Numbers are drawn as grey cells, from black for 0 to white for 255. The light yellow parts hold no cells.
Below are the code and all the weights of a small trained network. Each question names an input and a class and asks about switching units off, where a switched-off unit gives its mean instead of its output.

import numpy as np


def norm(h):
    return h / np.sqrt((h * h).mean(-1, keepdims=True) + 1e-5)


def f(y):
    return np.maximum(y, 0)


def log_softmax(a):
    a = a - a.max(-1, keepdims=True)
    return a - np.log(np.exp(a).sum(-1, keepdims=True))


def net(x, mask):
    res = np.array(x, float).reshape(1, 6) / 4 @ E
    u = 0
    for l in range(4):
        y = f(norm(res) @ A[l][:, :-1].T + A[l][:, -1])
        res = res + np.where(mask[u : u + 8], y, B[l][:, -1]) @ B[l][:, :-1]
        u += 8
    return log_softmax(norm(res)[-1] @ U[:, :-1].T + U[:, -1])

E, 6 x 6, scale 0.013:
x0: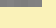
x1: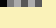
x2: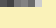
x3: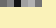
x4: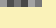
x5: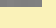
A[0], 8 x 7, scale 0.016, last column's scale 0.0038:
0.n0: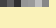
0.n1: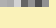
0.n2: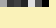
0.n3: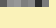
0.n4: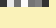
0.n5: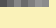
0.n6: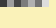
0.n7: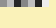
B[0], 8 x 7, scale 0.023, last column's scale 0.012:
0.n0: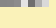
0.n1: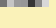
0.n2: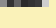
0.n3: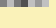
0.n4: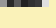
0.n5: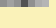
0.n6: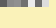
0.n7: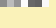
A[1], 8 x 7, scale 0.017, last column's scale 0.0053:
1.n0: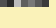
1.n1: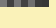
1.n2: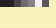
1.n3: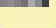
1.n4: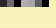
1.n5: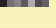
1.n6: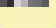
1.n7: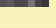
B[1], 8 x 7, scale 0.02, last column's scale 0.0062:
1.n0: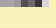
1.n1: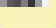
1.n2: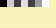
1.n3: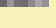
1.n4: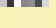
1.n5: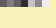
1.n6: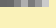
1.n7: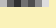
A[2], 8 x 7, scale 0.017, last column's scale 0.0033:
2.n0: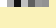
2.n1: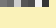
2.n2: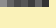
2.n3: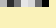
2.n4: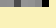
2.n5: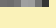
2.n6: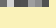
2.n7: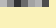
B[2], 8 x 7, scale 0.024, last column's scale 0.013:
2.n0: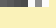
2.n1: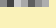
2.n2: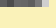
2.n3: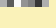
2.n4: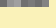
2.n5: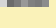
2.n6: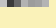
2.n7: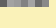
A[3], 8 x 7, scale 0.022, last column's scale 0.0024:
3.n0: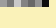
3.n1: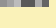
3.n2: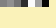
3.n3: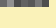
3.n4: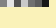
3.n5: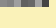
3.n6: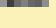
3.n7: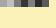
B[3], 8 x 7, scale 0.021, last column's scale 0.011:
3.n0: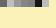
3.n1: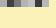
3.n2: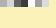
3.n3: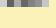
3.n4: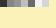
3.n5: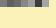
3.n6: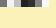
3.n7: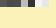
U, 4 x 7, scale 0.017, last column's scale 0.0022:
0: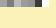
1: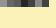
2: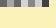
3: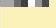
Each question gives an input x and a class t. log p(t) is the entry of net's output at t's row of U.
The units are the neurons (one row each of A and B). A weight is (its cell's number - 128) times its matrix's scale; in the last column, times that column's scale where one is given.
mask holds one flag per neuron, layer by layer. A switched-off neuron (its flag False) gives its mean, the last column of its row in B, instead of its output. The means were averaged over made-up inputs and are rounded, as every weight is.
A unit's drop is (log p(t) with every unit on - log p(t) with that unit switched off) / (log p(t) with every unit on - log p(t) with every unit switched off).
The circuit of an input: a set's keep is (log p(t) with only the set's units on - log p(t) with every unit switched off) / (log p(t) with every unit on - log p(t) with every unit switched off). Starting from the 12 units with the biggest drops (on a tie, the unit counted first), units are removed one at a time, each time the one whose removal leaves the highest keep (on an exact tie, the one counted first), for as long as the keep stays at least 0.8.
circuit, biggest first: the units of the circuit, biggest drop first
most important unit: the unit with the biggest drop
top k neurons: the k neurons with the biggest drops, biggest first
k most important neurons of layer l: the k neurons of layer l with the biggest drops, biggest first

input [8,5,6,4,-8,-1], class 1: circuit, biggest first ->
0.n4
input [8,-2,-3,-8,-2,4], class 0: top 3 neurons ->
0.n7; 1.n2; 2.n1
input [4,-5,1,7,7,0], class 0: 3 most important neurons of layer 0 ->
0.n7; 0.n4; 0.n0
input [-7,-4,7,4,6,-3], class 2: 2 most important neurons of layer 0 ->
0.n0; 0.n4
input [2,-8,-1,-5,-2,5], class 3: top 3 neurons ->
2.n0; 0.n4; 0.n2
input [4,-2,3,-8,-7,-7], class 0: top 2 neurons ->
0.n2; 0.n4
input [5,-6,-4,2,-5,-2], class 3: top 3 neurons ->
2.n0; 0.n2; 1.n4
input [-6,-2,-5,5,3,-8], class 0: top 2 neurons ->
0.n7; 0.n1
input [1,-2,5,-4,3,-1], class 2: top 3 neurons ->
0.n4; 0.n2; 0.n1
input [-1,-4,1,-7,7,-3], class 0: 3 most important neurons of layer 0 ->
0.n4; 0.n1; 0.n2
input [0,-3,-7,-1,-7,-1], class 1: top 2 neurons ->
0.n4; 0.n0
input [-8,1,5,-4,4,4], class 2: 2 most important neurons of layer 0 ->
0.n4; 0.n2
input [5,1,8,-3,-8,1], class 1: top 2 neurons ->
0.n4; 0.n7
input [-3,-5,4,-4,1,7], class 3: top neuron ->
0.n6
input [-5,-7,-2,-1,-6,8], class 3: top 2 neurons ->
2.n0; 0.n2
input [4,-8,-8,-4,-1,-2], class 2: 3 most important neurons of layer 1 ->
1.n7; 1.n5; 1.n1
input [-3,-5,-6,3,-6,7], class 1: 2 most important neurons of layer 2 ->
2.n0; 2.n2
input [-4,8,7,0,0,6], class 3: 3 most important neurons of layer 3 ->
3.n2; 3.n7; 3.n4
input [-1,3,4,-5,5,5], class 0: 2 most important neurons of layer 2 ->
2.n0; 2.n1
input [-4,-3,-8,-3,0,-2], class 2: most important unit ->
0.n1
